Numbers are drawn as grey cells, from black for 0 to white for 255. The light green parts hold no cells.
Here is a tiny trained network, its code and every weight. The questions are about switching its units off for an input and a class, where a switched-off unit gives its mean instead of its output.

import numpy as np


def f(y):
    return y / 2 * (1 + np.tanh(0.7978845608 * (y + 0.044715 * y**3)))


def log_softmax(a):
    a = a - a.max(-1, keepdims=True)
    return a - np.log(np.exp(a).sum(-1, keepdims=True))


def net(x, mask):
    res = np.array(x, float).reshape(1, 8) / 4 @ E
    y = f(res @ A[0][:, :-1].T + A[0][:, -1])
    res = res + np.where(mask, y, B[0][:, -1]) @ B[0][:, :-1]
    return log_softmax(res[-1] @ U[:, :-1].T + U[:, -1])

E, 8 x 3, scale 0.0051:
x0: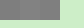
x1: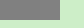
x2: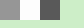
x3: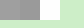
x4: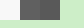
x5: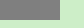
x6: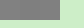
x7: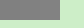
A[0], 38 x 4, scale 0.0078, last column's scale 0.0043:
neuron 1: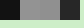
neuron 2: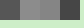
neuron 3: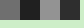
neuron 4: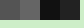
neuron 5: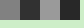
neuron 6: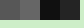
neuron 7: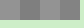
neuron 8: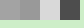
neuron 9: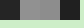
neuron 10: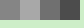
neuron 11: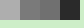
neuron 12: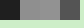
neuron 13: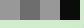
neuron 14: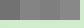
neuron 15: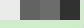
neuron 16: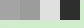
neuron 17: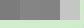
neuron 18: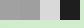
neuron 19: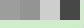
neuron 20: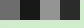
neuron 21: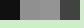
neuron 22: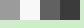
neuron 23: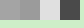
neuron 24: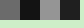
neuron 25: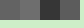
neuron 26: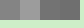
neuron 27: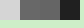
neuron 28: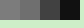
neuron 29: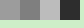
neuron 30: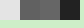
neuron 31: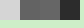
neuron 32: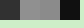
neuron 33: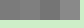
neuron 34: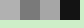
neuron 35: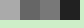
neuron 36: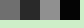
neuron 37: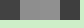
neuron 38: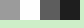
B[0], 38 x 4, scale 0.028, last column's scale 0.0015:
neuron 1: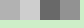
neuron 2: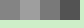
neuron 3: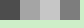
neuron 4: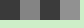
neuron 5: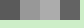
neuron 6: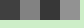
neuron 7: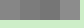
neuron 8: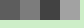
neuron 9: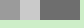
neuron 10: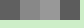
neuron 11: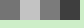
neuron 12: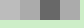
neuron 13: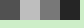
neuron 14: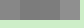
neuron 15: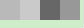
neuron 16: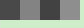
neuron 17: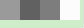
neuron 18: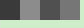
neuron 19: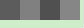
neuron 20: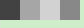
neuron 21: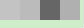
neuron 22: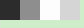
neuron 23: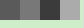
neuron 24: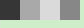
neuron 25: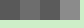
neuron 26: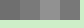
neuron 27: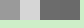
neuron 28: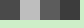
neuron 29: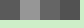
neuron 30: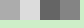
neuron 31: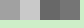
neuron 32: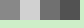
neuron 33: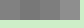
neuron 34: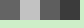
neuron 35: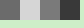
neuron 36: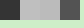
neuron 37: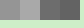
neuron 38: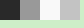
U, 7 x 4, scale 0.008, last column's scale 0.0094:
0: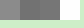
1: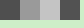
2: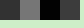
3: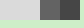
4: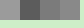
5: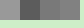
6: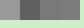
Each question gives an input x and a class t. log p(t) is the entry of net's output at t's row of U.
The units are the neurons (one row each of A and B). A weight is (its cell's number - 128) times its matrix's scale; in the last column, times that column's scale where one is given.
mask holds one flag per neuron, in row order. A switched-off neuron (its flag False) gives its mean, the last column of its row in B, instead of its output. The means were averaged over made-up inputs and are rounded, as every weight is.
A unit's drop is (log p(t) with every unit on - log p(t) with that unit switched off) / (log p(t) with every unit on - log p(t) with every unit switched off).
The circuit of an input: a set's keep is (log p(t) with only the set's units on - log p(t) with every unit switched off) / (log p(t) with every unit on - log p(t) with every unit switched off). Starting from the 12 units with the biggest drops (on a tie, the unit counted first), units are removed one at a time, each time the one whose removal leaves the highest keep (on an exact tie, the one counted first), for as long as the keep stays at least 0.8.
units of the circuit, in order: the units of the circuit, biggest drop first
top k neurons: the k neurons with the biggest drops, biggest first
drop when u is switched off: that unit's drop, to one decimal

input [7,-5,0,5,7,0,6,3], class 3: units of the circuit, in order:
(neuron 15; neuron 30)
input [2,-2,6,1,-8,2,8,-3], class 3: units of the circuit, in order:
(neuron 21; neuron 1)
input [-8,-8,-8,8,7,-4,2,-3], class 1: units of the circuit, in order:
(neuron 24; neuron 20)
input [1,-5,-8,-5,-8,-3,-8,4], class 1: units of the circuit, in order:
(neuron 24)
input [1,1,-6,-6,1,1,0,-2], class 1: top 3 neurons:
(neuron 24; neuron 20; neuron 3)
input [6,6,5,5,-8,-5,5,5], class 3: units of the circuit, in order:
(neuron 21; neuron 1)
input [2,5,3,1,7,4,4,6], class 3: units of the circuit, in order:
(neuron 15; neuron 30)
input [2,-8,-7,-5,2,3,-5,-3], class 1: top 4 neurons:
(neuron 24; neuron 20; neuron 3; neuron 36)
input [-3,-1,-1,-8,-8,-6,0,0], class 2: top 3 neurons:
(neuron 4; neuron 6; neuron 25)
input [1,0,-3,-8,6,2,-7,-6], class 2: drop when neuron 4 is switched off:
0.2
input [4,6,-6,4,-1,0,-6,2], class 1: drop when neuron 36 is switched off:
0.3
